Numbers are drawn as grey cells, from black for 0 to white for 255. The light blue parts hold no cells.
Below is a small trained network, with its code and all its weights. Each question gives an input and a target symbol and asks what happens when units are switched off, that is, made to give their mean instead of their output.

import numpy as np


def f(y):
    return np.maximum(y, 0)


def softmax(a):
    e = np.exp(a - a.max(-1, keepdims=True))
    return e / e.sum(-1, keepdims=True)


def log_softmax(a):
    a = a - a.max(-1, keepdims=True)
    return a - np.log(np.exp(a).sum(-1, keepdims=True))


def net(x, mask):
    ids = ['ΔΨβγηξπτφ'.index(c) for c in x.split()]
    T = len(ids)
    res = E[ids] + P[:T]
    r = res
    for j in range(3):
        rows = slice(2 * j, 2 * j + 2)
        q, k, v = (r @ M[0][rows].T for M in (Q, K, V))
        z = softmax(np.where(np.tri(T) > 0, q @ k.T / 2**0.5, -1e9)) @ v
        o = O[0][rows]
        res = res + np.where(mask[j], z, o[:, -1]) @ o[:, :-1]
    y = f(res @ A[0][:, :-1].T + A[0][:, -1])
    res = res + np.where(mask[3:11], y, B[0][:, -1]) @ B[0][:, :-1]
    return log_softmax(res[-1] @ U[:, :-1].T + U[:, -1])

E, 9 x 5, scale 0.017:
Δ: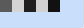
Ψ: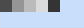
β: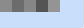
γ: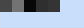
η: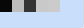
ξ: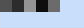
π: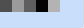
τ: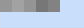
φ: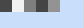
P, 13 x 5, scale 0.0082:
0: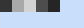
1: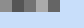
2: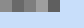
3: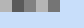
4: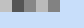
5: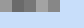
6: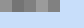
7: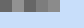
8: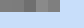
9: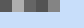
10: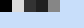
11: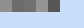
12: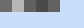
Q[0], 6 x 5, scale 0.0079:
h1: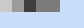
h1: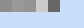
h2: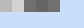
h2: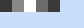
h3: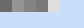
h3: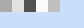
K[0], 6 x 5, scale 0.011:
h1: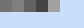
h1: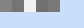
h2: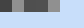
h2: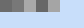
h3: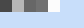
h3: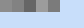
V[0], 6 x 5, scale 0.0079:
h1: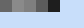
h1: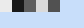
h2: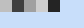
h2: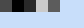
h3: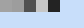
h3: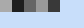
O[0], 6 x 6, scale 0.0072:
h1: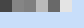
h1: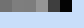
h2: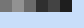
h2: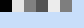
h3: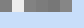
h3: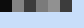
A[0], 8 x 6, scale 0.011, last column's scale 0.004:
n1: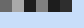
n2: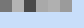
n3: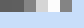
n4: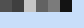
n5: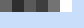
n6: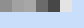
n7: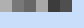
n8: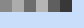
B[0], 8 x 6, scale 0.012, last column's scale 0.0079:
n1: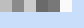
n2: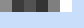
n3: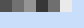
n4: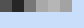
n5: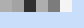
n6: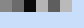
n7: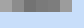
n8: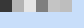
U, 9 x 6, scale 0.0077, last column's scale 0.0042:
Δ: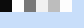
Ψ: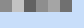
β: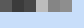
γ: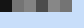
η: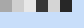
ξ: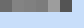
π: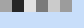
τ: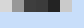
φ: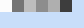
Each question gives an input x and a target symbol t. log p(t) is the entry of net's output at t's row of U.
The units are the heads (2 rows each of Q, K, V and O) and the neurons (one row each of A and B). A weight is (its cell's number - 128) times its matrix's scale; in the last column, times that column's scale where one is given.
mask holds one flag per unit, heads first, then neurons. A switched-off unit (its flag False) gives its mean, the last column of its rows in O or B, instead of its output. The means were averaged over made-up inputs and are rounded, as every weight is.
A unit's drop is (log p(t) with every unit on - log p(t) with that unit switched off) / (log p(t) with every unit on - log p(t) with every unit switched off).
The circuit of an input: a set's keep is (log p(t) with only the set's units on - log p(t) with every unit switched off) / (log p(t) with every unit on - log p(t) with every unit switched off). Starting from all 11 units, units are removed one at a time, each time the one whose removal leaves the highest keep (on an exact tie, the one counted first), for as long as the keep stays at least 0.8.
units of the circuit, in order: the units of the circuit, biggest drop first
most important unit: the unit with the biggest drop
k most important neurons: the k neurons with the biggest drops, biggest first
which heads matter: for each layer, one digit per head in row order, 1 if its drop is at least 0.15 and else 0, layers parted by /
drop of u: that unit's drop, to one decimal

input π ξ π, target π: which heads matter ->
111
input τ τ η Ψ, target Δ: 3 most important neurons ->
(n8; n2; n6)
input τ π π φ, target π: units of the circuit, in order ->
(h2; n5)
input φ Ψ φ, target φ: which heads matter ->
011
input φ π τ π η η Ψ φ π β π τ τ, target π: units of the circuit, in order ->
(h2; n5)
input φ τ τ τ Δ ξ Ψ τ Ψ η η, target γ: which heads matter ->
000
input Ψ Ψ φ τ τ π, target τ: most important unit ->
h2
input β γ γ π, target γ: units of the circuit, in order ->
(h2; n3; n1)
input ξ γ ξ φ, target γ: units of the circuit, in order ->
(n5; n1; h2; n2)
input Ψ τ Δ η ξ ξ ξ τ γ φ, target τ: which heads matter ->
001
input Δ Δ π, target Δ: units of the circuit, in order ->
(n2; h1; n1)
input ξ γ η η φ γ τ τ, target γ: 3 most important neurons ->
(n1; n5; n3)
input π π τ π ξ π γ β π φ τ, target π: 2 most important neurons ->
(n5; n6)
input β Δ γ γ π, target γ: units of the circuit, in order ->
(h2; n1)
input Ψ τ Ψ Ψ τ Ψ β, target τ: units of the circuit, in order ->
(h2; n8)
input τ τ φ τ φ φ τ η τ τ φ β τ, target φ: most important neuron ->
(n2)
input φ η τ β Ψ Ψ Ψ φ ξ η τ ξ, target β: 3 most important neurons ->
(n4; n5; n1)
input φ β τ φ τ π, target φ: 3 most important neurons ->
(n2; n6; n3)
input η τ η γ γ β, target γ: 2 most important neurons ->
(n1; n3)
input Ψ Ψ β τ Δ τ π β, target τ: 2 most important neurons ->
(n8; n4)
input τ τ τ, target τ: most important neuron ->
(n6)
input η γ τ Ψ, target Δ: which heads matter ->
000
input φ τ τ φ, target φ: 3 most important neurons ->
(n2; n3; n5)
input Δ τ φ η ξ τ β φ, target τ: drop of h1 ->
0.2
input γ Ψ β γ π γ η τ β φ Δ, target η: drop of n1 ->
0.6
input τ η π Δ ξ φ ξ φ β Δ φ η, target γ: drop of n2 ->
0.1
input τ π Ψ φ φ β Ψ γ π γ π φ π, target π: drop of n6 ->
0.2
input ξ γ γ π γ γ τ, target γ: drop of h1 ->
0.0
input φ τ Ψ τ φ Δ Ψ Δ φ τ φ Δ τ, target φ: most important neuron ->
(n3)
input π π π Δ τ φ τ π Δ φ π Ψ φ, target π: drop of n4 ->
-0.1
